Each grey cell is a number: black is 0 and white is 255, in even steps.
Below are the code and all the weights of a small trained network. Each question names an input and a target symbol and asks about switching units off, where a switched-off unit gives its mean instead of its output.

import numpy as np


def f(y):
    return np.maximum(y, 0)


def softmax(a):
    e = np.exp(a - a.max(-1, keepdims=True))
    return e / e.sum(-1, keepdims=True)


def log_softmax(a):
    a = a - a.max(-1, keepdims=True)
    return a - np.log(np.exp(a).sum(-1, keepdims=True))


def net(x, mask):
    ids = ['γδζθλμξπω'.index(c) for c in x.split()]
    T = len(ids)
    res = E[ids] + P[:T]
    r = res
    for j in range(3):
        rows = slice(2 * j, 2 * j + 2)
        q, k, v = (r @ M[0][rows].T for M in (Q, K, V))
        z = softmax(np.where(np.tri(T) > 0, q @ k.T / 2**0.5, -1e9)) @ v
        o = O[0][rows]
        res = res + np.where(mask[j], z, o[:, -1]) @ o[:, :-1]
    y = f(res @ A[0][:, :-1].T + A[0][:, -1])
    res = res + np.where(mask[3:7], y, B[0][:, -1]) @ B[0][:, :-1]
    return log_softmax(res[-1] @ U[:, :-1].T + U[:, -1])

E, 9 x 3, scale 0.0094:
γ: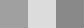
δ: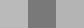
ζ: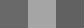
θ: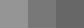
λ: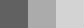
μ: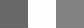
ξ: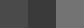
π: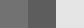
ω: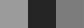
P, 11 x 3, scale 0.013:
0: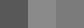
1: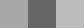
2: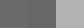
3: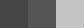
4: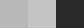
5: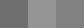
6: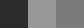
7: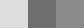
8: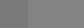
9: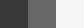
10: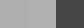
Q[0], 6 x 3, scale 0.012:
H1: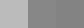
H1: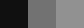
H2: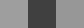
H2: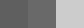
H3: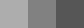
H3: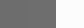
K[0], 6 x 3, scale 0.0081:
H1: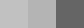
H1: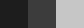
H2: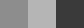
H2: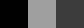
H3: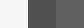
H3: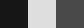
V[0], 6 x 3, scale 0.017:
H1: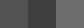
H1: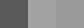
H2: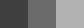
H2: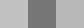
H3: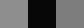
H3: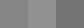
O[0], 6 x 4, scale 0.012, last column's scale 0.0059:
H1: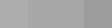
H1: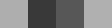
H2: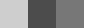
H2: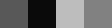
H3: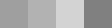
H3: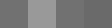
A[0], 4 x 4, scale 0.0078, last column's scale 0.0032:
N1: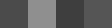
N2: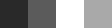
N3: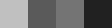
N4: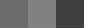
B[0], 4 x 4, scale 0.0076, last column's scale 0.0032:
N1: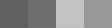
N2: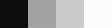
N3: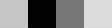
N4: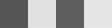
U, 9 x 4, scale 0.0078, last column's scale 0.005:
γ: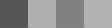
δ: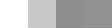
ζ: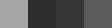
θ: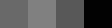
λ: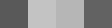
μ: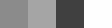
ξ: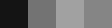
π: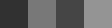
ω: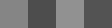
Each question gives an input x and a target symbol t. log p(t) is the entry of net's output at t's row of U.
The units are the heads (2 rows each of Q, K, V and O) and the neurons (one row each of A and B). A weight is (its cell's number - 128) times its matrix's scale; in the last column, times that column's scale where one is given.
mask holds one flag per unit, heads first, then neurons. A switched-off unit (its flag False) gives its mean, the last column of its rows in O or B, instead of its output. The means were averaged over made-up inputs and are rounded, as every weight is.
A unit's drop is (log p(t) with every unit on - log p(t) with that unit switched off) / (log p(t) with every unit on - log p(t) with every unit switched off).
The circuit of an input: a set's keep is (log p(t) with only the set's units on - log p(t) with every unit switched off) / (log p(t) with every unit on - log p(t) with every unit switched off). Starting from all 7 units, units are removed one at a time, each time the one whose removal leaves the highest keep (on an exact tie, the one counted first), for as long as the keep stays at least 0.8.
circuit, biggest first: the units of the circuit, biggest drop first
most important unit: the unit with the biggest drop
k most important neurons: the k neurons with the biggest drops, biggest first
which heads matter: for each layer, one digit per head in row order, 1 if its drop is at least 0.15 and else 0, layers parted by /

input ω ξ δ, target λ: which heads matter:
101
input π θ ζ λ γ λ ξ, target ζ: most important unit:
H1
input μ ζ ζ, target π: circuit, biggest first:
(H3; N4)
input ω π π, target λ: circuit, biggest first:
(H3; N2)
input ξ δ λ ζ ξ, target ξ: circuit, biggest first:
(H2; N2; H3)
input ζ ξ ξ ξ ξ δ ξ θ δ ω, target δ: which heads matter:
110
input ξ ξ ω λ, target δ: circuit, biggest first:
(H2; H1)
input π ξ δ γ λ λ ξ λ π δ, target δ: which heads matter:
010
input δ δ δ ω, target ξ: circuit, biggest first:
(N2; H2)
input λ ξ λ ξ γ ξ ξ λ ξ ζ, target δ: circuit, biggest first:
(H2; H1)
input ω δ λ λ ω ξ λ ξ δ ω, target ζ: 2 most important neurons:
(N3; N2)
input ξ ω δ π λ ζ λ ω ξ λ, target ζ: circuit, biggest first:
(H3; H1)
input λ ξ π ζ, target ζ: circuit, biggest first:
(H2; H1; H3; N3)
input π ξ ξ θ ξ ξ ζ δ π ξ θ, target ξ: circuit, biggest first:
(H2; H1)
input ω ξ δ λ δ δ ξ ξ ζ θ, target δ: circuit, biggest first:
(H2; H1)
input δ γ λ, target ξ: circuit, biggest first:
(N2; H2)
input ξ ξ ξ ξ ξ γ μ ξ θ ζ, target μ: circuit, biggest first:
(H3; H2; H1)
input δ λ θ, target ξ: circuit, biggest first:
(H2; N2)
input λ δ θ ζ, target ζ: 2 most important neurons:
(N2; N3)
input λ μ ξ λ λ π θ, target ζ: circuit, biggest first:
(H1; H2; H3)
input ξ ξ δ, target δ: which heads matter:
011
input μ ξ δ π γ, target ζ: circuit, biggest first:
(H2)
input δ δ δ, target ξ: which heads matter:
010
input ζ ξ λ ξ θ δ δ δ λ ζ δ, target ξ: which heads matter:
110
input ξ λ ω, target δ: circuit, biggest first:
(H2; H3)
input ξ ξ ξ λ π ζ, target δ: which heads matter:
101
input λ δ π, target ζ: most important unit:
H3
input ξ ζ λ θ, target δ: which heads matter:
111
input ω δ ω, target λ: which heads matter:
101
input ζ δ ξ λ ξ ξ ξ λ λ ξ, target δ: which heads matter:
110
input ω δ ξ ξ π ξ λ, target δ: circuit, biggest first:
(H1; H2)
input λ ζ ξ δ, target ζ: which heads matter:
011
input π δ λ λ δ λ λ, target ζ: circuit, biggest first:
(H2; H1; H3)
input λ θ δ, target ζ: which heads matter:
001
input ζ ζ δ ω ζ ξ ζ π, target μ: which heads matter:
011
